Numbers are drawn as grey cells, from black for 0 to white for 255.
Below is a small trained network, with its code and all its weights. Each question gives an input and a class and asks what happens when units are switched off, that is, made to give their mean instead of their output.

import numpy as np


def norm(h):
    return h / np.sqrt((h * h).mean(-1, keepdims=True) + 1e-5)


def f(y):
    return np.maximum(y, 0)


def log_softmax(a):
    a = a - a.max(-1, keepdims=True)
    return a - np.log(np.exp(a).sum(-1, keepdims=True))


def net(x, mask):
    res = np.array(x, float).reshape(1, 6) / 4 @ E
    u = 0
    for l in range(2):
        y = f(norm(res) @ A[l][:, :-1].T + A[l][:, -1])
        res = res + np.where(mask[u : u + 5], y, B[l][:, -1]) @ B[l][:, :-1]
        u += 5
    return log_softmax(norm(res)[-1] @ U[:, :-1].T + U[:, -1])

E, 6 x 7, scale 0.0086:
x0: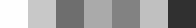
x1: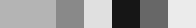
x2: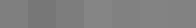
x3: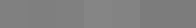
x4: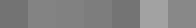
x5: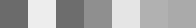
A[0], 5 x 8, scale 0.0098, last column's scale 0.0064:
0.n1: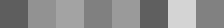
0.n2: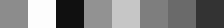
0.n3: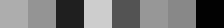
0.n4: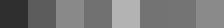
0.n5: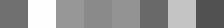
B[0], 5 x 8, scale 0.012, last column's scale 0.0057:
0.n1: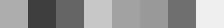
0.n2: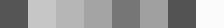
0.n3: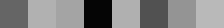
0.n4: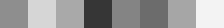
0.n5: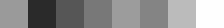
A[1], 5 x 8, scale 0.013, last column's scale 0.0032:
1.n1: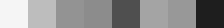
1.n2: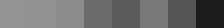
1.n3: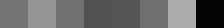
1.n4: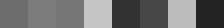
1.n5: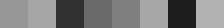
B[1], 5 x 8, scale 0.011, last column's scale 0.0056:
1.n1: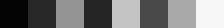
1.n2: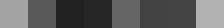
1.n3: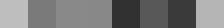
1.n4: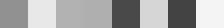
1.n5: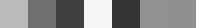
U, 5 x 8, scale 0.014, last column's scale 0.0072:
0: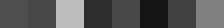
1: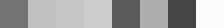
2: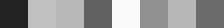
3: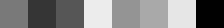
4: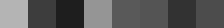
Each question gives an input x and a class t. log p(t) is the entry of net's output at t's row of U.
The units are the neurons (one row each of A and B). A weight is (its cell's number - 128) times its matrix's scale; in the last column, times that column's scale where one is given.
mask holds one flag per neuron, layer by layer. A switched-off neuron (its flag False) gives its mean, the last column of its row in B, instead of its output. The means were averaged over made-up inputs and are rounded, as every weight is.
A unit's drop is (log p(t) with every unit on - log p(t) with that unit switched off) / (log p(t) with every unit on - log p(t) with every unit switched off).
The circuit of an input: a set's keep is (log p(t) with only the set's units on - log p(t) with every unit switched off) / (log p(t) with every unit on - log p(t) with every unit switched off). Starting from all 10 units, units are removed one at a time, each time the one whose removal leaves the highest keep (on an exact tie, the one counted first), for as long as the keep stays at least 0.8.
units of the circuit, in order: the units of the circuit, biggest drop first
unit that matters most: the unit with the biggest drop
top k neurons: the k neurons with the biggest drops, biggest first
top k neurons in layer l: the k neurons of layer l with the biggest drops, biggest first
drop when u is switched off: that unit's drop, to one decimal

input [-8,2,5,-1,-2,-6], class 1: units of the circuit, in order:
(1.n4; 1.n1)
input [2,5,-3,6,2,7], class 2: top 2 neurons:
(0.n2; 1.n5)
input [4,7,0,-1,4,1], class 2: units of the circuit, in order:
(1.n1)
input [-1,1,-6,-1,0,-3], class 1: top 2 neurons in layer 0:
(0.n4; 0.n3)
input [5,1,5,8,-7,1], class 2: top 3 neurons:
(1.n1; 0.n3; 1.n4)
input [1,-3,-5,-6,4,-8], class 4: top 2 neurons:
(1.n1; 0.n3)
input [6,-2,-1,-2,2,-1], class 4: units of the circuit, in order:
(1.n5; 1.n1)
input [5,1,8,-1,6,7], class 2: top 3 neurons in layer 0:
(0.n5; 0.n1; 0.n3)
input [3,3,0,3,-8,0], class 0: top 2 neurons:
(0.n1; 0.n3)
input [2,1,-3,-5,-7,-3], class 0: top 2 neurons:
(1.n1; 0.n1)
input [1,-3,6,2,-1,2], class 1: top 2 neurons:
(1.n1; 1.n5)
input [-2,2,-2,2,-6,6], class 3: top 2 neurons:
(0.n5; 0.n1)
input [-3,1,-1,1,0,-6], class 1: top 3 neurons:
(1.n4; 0.n3; 1.n1)
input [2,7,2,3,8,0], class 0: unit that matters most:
0.n3
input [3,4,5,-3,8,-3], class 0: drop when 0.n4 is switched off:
0.0
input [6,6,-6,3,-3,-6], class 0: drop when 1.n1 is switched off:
0.1
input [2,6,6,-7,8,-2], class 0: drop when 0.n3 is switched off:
0.1
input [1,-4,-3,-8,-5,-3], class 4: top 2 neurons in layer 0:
(0.n3; 0.n5)
